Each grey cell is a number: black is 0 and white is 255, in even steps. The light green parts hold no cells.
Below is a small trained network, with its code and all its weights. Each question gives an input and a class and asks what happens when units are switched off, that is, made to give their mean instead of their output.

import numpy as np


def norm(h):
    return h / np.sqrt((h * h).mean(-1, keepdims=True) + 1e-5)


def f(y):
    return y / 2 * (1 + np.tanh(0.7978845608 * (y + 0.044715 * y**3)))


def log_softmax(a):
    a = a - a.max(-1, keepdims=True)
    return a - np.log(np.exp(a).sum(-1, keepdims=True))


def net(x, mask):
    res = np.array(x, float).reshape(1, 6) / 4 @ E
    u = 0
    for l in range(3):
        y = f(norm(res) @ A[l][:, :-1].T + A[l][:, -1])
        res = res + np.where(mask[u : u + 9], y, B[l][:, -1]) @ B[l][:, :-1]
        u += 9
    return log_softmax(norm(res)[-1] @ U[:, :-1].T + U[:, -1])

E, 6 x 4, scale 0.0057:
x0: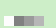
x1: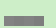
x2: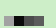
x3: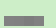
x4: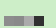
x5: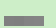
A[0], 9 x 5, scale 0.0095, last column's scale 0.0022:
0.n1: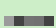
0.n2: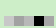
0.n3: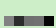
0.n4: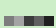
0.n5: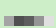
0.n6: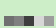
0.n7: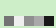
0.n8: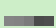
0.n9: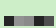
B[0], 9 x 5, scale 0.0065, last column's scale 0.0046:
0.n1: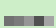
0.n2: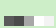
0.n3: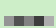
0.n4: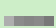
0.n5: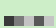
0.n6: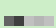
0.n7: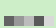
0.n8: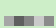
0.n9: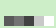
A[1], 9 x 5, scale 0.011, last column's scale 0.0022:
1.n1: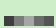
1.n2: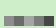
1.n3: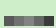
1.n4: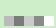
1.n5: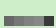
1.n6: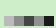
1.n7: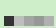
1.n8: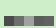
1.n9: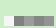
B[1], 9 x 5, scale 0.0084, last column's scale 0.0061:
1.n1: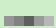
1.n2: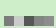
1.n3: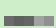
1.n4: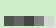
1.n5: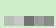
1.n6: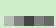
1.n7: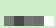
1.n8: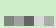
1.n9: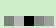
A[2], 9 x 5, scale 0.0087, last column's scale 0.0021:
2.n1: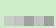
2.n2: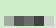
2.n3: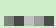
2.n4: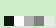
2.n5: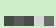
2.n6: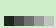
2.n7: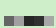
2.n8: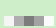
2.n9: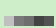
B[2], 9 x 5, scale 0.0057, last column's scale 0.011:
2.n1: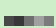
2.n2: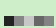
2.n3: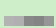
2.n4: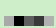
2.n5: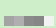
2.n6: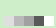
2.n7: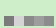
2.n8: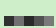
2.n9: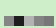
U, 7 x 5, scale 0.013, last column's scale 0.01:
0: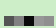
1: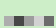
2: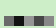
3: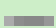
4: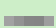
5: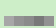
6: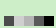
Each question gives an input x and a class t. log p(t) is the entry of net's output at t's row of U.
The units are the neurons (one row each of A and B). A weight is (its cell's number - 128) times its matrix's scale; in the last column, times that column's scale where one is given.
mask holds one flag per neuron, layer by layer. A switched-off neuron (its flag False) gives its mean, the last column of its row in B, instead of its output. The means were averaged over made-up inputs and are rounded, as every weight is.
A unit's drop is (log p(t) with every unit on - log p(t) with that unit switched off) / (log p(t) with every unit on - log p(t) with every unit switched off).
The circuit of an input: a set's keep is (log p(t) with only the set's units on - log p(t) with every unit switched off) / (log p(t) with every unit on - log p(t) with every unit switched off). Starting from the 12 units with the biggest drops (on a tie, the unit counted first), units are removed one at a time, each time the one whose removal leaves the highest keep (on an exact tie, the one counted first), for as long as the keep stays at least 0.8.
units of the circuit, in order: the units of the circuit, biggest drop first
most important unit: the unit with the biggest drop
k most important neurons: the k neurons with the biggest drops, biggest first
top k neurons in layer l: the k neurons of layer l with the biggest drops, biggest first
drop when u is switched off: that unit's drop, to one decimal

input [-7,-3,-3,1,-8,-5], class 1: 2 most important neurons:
0.n6, 1.n4
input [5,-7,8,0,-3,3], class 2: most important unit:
0.n5
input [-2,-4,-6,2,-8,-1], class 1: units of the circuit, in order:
0.n6, 2.n4
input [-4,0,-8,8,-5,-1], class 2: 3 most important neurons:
2.n4, 0.n2, 0.n7
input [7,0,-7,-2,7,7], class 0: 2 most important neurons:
1.n9, 0.n5
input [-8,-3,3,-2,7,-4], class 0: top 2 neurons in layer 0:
0.n9, 0.n6
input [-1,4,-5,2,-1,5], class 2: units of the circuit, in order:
2.n4, 0.n7
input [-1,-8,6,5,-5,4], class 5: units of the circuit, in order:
1.n7, 0.n2, 0.n9
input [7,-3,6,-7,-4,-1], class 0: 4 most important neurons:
1.n9, 0.n2, 2.n6, 0.n9
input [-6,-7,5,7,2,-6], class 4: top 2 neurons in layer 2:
2.n6, 2.n7
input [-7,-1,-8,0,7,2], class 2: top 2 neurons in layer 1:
1.n4, 1.n9
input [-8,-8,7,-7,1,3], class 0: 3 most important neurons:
0.n9, 2.n4, 1.n7
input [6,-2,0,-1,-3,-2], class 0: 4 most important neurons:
1.n9, 0.n2, 0.n9, 2.n6
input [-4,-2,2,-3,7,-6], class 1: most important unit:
0.n2
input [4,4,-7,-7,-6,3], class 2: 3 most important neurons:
2.n4, 0.n7, 0.n2
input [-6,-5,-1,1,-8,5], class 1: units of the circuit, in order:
0.n6, 1.n4
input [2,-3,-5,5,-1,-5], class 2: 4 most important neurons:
0.n7, 2.n4, 0.n2, 0.n9
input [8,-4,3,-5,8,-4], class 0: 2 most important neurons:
1.n9, 0.n6
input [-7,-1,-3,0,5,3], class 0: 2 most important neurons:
0.n9, 0.n6
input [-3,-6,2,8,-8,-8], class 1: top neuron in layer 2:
2.n7
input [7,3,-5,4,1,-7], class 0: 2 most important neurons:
1.n9, 2.n6
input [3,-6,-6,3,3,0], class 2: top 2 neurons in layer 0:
0.n7, 0.n9
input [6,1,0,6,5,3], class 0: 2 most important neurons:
1.n9, 0.n6
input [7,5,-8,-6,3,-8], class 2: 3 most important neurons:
2.n4, 0.n7, 1.n8
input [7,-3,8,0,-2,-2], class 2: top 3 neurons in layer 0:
0.n5, 0.n3, 0.n1
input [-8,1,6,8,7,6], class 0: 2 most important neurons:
0.n9, 2.n4
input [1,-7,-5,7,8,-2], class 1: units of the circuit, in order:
0.n2
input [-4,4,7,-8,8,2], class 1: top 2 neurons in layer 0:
0.n2, 0.n9
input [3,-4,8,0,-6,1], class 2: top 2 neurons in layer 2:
2.n2, 2.n5
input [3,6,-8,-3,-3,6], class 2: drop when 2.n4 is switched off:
0.5
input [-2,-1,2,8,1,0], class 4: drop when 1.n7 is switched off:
0.1
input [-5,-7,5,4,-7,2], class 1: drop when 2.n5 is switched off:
-0.1
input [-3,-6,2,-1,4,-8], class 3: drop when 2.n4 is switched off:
0.1
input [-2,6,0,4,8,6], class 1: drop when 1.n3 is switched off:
0.0
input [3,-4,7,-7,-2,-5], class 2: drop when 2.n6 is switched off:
0.1
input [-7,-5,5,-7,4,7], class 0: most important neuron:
0.n9
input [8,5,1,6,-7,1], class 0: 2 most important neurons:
1.n9, 0.n2
